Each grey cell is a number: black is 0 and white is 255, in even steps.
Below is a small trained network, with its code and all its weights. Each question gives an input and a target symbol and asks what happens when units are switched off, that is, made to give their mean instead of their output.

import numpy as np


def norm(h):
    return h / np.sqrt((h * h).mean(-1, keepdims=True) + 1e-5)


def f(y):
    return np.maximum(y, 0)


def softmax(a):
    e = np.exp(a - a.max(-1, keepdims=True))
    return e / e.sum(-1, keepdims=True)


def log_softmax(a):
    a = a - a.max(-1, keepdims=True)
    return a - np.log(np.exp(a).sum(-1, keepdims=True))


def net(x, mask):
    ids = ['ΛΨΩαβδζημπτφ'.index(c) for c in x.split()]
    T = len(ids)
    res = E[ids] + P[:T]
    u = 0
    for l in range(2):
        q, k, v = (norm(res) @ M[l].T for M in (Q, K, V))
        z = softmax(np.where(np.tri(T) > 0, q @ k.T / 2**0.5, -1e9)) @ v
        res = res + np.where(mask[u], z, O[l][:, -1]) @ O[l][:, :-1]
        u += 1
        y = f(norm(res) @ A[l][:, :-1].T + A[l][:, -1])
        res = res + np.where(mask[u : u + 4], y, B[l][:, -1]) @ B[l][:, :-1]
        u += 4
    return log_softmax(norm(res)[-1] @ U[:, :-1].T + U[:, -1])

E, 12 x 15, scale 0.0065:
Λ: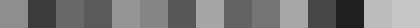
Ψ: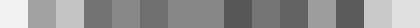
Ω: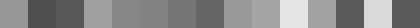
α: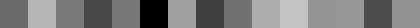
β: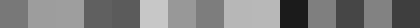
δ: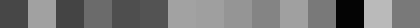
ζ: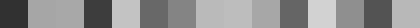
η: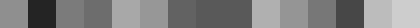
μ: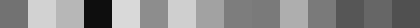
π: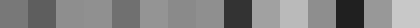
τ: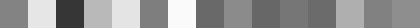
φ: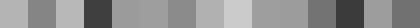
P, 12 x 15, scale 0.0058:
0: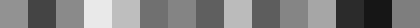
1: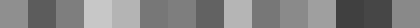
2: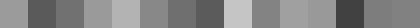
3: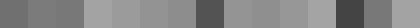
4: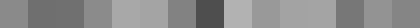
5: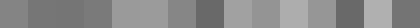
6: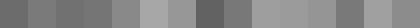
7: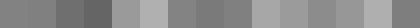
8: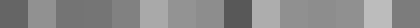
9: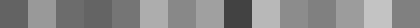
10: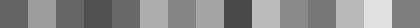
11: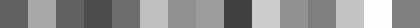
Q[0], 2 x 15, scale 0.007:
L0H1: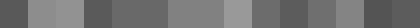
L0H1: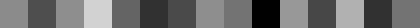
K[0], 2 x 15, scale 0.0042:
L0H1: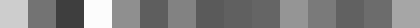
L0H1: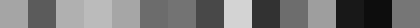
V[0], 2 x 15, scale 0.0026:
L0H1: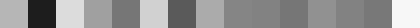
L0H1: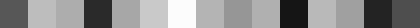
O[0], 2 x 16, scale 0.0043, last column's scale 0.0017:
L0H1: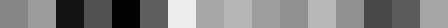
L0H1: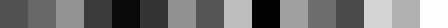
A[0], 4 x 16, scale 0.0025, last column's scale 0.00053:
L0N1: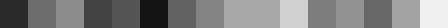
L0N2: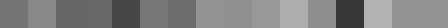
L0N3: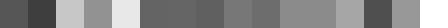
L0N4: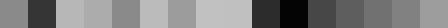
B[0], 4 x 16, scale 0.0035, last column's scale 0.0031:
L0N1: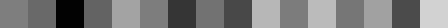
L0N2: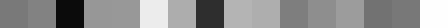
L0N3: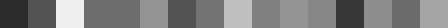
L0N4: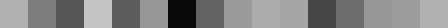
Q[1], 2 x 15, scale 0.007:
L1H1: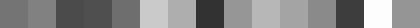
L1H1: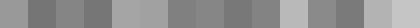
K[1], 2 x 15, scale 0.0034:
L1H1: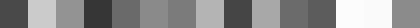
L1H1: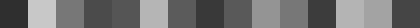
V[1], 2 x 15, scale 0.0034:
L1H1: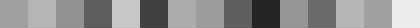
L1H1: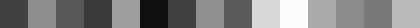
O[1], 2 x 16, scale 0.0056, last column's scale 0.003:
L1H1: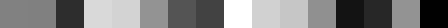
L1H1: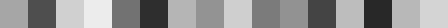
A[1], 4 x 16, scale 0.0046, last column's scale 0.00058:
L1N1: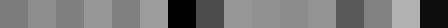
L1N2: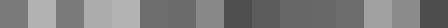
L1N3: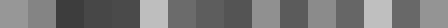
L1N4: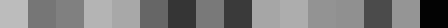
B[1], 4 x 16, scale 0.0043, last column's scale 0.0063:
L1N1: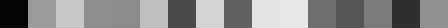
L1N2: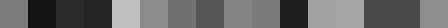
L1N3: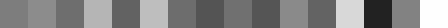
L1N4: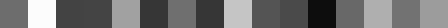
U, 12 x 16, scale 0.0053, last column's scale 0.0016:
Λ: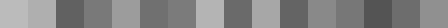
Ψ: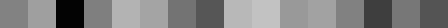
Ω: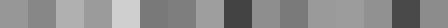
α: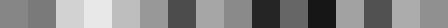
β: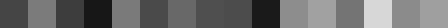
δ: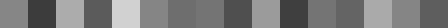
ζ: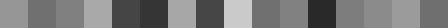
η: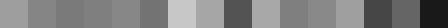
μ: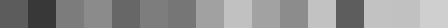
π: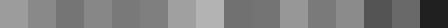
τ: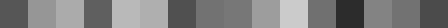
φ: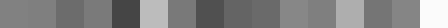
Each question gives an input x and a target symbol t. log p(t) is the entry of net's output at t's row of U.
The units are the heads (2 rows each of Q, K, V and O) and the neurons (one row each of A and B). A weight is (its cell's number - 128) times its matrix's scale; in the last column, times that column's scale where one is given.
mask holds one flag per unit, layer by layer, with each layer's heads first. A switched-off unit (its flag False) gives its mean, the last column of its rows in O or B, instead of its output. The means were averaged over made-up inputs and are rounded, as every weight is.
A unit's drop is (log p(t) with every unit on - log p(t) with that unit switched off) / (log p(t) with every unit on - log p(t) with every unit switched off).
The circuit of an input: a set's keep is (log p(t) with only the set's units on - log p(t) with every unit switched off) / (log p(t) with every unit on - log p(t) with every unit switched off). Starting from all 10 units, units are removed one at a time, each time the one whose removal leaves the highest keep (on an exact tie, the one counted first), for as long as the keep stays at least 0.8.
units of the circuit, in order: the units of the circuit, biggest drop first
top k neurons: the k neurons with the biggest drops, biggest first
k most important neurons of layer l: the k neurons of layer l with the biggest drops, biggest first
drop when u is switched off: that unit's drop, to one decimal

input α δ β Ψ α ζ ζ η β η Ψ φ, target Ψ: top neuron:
[L0N2]
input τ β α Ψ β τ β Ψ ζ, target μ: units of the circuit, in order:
[L1H1 L1N3 L0H1]
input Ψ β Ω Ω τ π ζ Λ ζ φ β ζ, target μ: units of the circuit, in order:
[L1H1 L0H1 L1N3]
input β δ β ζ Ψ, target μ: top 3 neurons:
[L1N3 L1N4 L1N1]
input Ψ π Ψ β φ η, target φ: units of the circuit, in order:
[L1H1 L1N3 L0H1]
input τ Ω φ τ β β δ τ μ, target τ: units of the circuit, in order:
[L1H1 L0H1]
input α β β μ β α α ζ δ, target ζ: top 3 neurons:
[L0N1 L1N1 L0N2]
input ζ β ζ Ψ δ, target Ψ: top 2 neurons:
[L0N2 L0N3]
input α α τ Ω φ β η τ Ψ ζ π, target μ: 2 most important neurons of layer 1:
[L1N3 L1N4]
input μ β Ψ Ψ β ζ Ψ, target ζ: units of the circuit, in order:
[L0H1 L1H1]
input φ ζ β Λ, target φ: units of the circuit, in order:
[L1N3 L1H1 L0N2]
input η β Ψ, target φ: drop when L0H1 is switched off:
0.2
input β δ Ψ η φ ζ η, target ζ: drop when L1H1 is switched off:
0.9
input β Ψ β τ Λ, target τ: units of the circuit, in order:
[L1N1]
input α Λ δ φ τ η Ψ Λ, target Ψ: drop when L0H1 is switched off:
0.3
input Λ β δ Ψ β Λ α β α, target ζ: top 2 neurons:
[L1N4 L0N4]
